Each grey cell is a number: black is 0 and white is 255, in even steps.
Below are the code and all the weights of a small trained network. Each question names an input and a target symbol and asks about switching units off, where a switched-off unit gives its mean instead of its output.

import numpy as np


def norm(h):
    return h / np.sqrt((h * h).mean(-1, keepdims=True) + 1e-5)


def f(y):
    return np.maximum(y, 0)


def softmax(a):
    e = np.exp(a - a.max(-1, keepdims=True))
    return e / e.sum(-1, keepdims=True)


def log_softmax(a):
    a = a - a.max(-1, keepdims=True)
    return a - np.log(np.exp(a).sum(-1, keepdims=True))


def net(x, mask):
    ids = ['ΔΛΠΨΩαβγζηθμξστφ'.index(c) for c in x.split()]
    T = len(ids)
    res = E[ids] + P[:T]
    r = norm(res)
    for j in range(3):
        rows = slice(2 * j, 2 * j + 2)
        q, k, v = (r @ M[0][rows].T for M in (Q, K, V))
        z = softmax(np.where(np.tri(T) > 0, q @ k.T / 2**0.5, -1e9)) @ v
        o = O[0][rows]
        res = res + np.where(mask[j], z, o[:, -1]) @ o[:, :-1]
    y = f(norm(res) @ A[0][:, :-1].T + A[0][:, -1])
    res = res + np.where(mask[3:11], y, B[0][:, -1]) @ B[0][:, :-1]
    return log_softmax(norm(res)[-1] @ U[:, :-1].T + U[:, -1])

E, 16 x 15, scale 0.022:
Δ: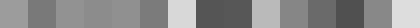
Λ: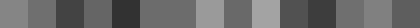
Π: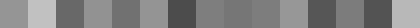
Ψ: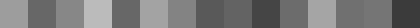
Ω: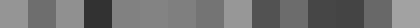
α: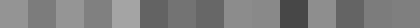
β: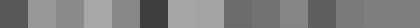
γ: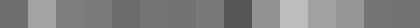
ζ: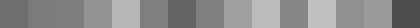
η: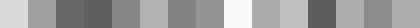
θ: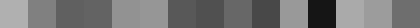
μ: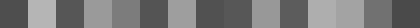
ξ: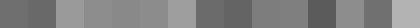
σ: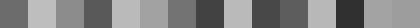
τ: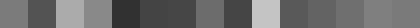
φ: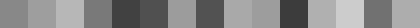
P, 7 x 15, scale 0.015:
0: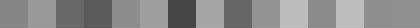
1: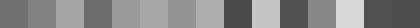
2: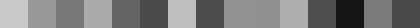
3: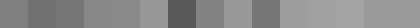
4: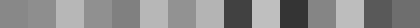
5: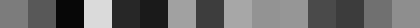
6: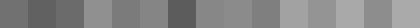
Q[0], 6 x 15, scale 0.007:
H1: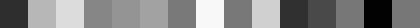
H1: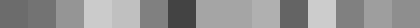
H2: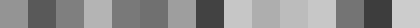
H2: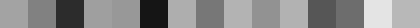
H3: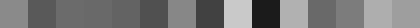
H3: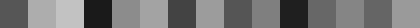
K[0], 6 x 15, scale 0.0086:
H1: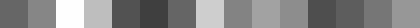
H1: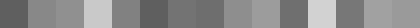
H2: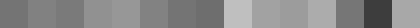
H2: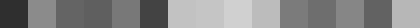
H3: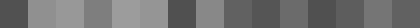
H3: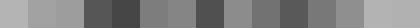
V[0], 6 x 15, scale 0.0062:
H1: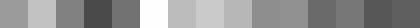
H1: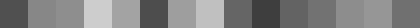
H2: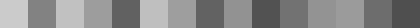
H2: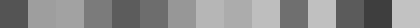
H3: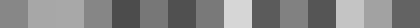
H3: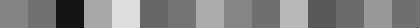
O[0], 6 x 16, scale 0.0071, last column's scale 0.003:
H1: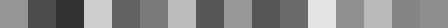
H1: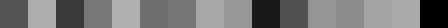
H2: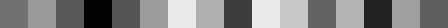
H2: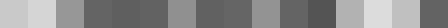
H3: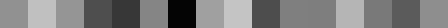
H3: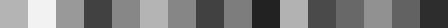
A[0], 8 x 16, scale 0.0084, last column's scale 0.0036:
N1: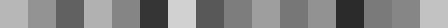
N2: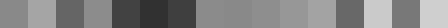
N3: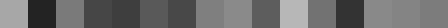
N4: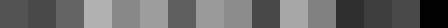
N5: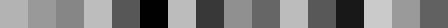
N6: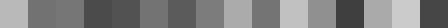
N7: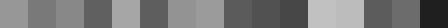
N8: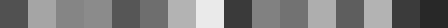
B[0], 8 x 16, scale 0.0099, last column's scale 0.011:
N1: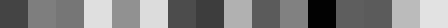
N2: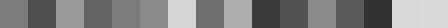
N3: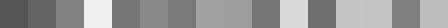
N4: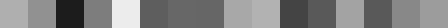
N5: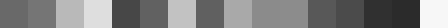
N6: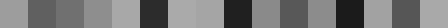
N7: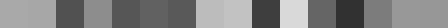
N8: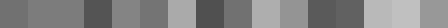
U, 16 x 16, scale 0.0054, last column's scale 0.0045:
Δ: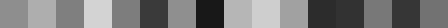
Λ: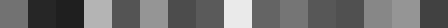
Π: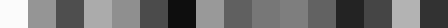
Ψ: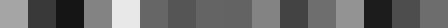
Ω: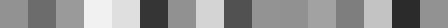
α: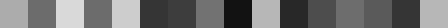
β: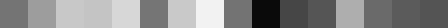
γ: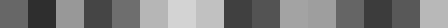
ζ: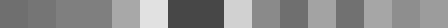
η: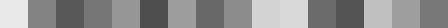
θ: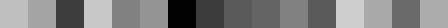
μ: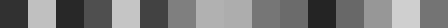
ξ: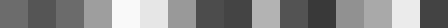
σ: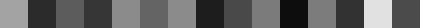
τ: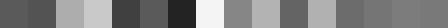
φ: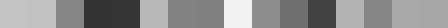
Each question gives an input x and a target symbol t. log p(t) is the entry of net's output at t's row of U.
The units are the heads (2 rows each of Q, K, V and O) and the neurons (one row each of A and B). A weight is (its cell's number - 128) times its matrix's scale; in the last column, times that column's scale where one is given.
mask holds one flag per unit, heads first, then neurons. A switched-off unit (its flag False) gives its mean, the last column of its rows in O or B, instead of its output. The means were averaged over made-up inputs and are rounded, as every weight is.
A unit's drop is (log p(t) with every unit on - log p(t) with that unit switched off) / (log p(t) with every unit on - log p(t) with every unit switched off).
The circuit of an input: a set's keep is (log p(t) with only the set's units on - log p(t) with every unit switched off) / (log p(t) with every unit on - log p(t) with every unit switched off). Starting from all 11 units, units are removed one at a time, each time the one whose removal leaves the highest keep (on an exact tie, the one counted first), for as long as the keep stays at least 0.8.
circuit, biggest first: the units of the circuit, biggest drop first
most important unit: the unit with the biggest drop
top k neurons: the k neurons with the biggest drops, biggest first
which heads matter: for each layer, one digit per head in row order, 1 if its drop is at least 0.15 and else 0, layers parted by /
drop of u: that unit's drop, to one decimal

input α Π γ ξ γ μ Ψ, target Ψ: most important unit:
N4
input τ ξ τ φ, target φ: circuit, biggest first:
[H2 N5]
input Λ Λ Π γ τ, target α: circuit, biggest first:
[N1 H1 N5]
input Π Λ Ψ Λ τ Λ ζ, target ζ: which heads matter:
001
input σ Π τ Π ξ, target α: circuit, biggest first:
[H1 N1 N2]
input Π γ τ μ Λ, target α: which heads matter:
100
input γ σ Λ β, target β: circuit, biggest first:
[H1 N1]
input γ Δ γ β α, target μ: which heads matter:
100
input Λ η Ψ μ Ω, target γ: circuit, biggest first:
[H2 N1]
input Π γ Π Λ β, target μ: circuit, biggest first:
[H1 N8 N5]
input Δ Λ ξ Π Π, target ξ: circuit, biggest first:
[H3 N5]
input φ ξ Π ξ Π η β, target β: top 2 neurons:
[N1 N2]
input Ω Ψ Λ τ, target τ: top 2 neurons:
[N1 N3]
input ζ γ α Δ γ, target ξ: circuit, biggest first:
[N5 N8]
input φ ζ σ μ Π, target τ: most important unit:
H3
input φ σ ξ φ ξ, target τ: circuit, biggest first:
[H3 N1]
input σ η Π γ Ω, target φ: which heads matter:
011
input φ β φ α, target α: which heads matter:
110
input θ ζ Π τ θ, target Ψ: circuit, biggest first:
[H2 N4 N1]
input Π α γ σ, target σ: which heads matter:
000
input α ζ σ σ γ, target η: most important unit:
N8
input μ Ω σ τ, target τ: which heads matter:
100
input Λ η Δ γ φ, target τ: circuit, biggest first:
[H3 N7 N1]
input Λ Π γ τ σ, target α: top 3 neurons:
[N1 N2 N3]
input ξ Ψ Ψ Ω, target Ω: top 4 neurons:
[N3 N6 N1 N2]
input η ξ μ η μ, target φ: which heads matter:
001
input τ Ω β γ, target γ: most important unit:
N1
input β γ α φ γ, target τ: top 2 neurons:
[N1 N4]
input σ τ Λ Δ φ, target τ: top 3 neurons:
[N7 N2 N1]
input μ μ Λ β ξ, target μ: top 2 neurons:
[N5 N7]
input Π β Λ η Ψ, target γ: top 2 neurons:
[N1 N4]
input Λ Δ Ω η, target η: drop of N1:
0.2
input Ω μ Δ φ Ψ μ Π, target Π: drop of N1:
0.3
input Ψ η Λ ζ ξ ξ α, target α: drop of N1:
0.5
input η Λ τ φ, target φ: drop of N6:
0.1
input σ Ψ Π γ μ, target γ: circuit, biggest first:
[H2]
